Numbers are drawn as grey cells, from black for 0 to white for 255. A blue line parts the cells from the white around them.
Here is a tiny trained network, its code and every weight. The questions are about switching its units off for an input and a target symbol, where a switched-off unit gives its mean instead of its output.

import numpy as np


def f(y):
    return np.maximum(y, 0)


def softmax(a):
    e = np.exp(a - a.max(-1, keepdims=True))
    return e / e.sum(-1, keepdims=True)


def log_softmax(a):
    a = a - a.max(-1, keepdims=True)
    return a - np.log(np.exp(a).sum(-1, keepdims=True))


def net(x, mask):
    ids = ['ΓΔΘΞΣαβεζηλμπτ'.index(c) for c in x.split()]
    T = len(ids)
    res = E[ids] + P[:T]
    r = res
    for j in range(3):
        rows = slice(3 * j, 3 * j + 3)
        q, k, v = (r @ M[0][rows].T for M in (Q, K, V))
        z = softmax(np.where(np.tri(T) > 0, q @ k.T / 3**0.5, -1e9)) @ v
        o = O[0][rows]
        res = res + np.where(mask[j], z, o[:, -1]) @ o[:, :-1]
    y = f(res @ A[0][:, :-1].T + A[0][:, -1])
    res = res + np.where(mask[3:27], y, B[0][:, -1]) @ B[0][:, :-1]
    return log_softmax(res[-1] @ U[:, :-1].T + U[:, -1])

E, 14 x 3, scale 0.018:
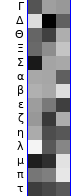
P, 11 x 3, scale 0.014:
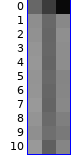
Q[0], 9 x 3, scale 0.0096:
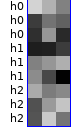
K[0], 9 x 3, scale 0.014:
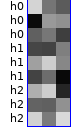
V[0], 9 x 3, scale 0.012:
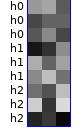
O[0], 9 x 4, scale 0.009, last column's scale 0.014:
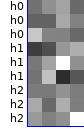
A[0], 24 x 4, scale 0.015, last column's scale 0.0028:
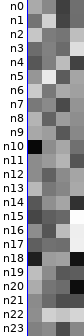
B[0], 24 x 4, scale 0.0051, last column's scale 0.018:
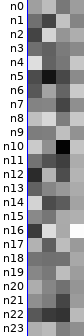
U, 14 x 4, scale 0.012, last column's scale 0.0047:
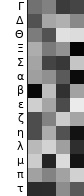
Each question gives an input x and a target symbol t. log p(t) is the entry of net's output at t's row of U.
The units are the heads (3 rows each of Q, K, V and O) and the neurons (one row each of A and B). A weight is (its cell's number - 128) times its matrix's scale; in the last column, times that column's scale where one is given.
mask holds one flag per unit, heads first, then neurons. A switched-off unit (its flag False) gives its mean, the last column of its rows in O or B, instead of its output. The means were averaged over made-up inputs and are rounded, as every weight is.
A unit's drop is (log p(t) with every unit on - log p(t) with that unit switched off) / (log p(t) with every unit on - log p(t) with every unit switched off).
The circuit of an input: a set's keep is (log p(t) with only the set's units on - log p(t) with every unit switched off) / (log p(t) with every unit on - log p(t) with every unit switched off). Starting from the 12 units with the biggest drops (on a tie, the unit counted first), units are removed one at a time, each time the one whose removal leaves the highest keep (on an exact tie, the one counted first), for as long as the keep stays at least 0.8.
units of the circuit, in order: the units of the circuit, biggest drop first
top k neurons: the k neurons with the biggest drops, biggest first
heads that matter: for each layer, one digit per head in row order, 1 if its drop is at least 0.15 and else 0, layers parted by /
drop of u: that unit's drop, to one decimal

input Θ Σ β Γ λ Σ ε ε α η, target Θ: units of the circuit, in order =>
[h1 n10]
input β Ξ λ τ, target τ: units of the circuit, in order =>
[h1]
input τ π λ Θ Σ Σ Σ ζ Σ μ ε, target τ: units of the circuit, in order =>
[h1 n10]
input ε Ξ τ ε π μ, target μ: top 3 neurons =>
[n4 n14 n10]
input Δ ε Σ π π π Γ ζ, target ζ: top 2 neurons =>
[n10 n16]
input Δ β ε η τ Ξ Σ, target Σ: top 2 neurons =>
[n10 n22]
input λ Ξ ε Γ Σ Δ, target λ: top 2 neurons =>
[n8 n22]
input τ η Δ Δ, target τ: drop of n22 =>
-0.1
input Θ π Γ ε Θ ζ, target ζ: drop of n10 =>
0.2
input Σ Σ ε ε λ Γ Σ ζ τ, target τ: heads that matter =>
110
